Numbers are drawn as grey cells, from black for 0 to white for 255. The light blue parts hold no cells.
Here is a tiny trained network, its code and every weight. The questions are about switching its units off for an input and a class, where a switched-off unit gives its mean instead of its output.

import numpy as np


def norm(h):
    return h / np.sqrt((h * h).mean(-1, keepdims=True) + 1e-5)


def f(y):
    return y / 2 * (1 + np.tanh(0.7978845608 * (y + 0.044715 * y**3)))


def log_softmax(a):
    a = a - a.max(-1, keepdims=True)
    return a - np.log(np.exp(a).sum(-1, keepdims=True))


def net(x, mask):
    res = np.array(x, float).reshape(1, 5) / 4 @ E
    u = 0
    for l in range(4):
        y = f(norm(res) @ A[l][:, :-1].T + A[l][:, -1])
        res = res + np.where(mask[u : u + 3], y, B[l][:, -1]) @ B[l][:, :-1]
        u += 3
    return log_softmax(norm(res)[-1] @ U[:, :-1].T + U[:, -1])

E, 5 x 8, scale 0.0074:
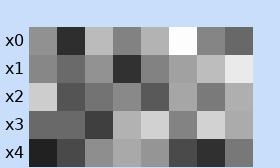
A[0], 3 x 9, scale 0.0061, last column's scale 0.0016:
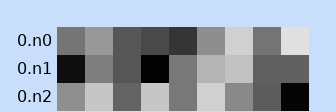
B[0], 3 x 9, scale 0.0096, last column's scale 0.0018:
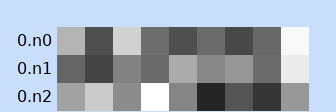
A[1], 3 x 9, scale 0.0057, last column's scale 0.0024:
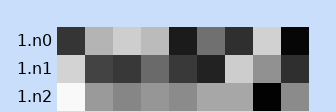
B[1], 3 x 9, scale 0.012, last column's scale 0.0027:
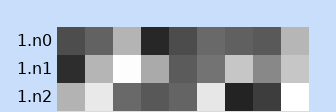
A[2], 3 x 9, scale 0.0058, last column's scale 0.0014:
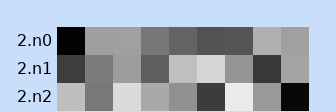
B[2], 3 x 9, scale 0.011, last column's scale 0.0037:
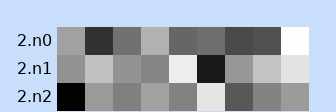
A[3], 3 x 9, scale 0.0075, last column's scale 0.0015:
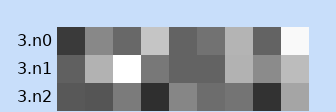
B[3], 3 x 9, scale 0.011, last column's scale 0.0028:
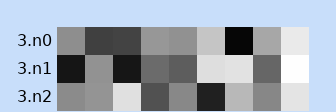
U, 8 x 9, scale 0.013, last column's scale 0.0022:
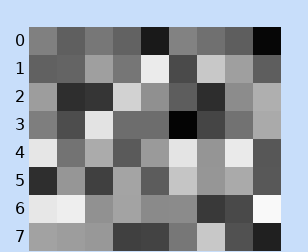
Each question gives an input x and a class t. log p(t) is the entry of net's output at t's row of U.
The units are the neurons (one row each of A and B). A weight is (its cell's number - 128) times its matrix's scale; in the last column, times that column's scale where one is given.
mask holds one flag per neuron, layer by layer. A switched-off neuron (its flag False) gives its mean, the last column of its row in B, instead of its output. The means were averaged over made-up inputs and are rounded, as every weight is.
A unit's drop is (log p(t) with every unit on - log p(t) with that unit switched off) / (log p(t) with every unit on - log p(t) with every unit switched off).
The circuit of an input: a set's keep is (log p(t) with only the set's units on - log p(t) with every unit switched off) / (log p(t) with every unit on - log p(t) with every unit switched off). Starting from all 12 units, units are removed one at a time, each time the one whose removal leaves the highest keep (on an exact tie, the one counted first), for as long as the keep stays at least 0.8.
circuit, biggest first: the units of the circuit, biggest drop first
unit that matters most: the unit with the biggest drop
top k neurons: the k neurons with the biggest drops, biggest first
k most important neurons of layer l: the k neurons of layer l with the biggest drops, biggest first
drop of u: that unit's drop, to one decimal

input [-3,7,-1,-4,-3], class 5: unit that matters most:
3.n1
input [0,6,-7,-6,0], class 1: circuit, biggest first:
0.n1, 2.n1
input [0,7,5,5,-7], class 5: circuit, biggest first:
1.n1, 3.n1, 2.n2
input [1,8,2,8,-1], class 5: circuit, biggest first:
2.n2, 1.n2, 3.n2
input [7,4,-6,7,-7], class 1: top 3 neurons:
2.n1, 0.n1, 3.n0
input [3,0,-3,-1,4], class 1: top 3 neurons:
2.n1, 0.n0, 0.n2
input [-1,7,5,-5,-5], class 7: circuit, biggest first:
3.n0, 1.n1
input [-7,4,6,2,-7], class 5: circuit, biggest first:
1.n1, 3.n1
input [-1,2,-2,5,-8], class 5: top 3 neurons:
1.n1, 3.n1, 3.n2
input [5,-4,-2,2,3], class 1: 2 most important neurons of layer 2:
2.n1, 2.n0
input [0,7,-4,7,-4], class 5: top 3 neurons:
2.n2, 3.n1, 0.n0
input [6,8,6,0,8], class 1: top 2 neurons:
1.n2, 3.n0
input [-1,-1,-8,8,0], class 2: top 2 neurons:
3.n0, 1.n2
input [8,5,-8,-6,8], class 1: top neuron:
2.n1
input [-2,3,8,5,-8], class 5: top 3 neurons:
1.n1, 3.n1, 2.n2
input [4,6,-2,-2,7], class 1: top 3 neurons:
2.n1, 0.n1, 0.n0
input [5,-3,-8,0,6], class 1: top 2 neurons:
2.n1, 0.n0
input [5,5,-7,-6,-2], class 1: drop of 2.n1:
0.2
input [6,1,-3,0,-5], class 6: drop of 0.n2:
0.1
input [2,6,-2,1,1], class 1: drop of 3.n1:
0.0
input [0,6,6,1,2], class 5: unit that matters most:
1.n1
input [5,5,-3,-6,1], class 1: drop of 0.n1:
0.1
